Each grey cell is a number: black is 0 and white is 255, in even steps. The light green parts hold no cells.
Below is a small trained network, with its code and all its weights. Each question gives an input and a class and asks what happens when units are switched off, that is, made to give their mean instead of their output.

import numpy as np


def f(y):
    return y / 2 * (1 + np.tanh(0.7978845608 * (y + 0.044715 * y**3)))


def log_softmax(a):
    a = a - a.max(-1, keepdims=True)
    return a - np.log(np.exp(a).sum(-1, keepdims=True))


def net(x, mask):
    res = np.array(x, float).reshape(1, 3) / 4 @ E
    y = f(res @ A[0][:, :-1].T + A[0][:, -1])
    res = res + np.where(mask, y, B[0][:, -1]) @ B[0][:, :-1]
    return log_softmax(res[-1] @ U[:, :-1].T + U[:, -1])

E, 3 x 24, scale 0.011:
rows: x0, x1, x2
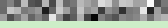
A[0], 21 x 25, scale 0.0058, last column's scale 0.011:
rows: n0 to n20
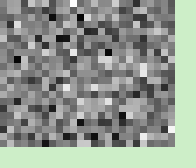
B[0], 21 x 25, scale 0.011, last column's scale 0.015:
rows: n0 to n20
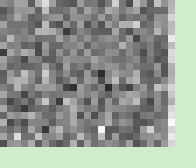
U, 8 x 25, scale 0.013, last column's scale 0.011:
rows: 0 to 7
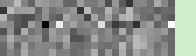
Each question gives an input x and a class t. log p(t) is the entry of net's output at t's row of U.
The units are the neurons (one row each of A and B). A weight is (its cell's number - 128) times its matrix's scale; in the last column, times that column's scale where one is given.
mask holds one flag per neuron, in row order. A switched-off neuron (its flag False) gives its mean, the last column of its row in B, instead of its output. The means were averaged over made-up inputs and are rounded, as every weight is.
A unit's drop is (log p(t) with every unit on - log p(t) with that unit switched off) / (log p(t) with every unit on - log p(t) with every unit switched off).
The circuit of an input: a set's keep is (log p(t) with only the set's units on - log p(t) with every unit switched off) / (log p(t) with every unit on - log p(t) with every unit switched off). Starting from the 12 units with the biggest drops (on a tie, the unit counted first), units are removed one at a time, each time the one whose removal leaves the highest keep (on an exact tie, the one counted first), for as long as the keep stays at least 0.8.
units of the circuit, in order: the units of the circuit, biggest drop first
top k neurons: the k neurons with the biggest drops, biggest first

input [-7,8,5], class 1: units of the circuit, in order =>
n20
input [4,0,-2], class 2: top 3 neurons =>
n14, n16, n19
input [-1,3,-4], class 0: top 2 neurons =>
n12, n0
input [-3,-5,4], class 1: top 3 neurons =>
n7, n12, n5
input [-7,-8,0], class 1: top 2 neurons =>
n7, n5
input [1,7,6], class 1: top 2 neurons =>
n20, n16
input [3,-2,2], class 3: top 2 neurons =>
n3, n0
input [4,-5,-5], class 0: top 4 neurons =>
n12, n0, n20, n16
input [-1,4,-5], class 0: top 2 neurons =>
n12, n0
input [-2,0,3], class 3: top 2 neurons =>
n0, n12
